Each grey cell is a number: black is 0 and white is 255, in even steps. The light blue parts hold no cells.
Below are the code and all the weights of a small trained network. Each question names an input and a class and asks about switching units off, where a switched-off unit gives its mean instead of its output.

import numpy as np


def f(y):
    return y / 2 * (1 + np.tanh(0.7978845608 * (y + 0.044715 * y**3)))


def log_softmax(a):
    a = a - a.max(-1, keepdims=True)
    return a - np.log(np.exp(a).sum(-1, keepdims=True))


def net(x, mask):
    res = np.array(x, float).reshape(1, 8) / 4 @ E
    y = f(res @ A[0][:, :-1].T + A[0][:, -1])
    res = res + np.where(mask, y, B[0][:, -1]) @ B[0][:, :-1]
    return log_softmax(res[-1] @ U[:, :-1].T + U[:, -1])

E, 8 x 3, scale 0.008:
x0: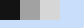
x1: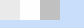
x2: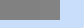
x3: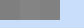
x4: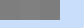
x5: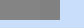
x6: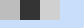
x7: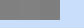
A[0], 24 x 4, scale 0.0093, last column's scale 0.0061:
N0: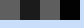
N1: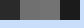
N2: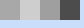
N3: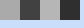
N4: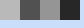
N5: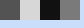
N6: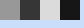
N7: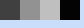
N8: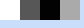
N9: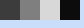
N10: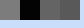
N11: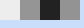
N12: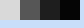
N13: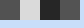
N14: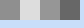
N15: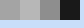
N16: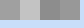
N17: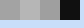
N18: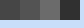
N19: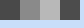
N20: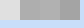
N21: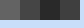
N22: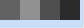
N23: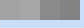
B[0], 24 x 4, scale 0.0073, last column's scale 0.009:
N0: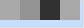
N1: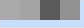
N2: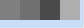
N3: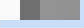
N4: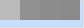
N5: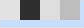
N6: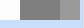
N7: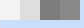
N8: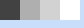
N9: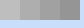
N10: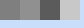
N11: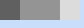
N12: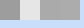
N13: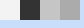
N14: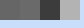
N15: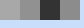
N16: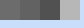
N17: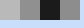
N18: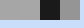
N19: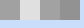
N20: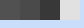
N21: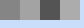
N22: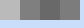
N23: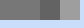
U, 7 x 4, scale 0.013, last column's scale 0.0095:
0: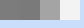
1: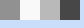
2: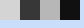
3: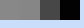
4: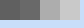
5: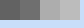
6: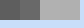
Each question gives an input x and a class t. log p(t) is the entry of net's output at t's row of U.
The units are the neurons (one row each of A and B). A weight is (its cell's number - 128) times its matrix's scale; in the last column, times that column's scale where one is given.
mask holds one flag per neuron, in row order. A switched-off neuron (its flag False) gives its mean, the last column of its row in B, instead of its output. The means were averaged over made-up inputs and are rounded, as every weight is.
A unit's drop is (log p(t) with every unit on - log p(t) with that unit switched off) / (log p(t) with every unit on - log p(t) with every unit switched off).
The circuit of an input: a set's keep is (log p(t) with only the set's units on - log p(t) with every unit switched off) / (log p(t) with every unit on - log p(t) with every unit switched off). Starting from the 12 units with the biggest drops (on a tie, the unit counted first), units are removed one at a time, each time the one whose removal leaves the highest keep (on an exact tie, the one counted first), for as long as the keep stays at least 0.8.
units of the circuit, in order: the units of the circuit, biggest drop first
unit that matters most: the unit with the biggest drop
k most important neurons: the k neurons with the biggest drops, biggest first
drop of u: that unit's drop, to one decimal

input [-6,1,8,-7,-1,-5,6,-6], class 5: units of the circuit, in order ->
N8
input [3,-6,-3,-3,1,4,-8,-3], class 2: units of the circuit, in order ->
N5; N13
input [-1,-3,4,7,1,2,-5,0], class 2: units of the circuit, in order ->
N5; N13
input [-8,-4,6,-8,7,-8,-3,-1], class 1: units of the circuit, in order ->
N12; N8
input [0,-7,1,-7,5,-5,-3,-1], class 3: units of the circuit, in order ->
N18; N0
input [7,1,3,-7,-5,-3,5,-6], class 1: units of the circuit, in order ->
N19; N7
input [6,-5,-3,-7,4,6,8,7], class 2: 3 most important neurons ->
N6; N8; N3
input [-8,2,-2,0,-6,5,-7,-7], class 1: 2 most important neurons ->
N8; N12
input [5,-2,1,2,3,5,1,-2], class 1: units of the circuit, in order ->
N20; N19
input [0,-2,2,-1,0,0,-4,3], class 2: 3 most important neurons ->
N5; N8; N13
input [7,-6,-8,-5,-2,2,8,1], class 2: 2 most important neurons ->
N6; N8
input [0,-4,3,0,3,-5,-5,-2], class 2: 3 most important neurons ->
N5; N13; N8
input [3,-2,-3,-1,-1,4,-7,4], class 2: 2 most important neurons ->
N5; N13
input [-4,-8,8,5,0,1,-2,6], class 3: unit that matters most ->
N0
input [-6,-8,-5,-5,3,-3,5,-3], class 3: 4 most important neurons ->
N0; N10; N21; N18
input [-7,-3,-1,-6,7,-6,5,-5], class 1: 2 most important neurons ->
N12; N8
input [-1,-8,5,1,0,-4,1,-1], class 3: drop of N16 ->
0.0
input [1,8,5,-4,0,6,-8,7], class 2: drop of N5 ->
0.5
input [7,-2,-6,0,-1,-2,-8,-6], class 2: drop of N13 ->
0.4
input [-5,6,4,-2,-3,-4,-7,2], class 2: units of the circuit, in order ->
N5
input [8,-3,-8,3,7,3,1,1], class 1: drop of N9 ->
0.1
